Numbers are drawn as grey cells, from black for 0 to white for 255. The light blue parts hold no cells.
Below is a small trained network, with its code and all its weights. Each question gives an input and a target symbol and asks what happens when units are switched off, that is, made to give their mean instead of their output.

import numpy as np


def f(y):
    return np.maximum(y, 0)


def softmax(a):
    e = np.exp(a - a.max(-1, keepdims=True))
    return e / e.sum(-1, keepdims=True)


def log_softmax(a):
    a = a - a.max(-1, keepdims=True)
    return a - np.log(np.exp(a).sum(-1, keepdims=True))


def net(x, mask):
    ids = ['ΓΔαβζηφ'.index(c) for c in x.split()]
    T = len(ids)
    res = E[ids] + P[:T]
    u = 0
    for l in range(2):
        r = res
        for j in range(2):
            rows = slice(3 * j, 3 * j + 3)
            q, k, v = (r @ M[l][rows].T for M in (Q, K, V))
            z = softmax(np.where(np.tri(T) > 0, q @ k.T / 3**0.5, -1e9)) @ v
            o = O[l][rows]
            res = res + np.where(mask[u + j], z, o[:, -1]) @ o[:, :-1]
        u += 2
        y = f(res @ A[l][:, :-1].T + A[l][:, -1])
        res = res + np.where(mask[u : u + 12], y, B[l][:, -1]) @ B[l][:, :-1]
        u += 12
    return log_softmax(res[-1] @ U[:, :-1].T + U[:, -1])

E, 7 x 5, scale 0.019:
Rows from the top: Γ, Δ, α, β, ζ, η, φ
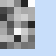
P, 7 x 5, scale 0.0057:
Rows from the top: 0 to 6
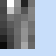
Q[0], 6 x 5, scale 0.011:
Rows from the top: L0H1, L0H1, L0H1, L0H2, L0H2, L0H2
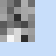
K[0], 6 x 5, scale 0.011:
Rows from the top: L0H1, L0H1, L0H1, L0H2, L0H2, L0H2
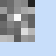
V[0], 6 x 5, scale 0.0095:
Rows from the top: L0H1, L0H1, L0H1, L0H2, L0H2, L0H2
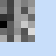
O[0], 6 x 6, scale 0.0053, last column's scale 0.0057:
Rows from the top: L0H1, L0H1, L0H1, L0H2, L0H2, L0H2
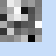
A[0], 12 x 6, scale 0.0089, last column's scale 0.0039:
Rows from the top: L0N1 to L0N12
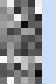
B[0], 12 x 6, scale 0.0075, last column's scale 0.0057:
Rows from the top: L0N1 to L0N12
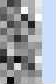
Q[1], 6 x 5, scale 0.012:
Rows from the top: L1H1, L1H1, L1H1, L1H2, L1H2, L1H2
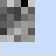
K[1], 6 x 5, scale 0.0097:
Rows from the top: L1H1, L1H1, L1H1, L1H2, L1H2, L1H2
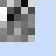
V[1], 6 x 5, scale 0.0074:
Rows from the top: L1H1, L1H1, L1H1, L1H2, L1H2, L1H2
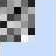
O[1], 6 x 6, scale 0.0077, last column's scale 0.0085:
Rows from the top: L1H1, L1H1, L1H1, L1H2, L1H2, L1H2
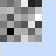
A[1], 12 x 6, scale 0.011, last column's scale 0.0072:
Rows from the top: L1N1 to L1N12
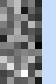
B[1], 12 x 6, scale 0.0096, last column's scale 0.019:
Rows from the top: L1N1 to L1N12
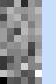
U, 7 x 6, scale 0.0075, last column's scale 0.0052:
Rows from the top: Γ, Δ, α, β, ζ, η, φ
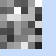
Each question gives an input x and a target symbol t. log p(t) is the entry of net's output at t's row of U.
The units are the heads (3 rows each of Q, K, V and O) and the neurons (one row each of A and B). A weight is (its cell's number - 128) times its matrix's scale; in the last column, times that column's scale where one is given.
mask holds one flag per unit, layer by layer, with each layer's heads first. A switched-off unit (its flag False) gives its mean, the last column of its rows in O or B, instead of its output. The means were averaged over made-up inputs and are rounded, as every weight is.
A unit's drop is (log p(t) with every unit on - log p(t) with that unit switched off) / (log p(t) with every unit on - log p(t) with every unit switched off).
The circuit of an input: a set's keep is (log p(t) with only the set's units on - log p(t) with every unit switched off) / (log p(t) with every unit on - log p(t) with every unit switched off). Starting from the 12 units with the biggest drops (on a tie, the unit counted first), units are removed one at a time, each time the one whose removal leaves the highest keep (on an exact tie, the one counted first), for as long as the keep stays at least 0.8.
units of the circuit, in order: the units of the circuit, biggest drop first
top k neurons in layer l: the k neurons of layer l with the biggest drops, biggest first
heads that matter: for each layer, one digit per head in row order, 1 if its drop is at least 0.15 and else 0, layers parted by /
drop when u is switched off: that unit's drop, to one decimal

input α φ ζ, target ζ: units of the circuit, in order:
(L0N9 L1H1 L0H1 L0N3)
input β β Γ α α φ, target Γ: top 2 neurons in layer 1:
(L1N9 L1N6)
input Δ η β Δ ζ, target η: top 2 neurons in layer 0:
(L0N12 L0N1)
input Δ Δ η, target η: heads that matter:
00 / 10
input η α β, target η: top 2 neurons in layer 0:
(L0N2 L0N10)
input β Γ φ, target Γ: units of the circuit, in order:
(L0H1 L1H1)
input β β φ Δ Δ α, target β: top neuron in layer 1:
(L1N11)
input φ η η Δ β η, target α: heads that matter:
00 / 01
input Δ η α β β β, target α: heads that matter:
01 / 10
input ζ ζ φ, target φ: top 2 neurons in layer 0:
(L0N9 L0N3)
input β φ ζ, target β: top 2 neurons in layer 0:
(L0N9 L0N4)
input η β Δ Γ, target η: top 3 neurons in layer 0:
(L0N2 L0N4 L0N3)
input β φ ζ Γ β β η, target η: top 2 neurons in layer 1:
(L1N9 L1N2)
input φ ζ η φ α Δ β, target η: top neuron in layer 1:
(L1N11)
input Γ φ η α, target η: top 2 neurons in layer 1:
(L1N9 L1N2)
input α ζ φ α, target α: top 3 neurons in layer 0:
(L0N9 L0N12 L0N3)
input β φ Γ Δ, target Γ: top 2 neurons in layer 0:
(L0N12 L0N10)
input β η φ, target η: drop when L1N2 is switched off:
0.2
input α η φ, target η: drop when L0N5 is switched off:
-0.1
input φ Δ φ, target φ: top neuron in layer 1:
(L1N10)
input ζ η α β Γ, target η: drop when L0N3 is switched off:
0.3
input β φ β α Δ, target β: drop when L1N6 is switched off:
0.0
